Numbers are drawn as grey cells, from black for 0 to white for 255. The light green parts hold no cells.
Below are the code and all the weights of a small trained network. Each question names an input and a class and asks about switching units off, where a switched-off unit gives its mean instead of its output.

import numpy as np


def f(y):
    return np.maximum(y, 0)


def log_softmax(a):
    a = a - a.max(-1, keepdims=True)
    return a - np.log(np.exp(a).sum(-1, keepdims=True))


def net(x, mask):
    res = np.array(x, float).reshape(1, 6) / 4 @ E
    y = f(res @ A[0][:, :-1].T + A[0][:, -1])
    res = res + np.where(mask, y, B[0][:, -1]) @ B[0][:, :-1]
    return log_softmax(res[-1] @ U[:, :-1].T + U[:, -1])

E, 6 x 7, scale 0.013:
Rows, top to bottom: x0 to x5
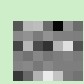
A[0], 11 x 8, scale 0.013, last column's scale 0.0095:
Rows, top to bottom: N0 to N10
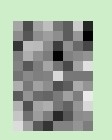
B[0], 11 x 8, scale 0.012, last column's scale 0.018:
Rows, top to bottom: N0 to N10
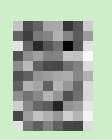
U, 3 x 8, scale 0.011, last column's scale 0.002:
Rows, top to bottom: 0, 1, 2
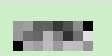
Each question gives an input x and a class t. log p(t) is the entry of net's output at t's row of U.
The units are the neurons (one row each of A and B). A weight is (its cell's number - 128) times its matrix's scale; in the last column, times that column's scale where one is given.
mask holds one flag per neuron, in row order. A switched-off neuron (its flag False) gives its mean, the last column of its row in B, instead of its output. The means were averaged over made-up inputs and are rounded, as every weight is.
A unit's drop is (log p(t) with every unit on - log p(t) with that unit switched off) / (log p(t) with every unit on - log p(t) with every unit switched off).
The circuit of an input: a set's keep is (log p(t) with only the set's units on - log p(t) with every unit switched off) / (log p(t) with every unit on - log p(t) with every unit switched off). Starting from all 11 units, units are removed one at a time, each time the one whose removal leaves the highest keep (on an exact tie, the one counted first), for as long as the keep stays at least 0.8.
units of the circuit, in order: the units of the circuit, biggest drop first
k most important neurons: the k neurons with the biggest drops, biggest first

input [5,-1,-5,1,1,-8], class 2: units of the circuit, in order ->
(N9)
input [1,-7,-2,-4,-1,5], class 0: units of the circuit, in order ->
(N7, N4)
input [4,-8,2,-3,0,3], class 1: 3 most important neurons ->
(N8, N4, N7)
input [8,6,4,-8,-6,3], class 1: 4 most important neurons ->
(N2, N8, N4, N7)
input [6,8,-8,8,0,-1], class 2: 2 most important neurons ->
(N9, N3)
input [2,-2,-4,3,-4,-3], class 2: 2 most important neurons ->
(N9, N2)
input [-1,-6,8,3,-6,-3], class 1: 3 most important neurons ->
(N7, N8, N4)
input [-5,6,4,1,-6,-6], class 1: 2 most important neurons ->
(N8, N4)
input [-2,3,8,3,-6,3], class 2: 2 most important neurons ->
(N2, N10)
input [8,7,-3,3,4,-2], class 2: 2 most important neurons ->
(N3, N9)
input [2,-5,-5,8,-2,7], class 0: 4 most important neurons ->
(N8, N4, N7, N5)
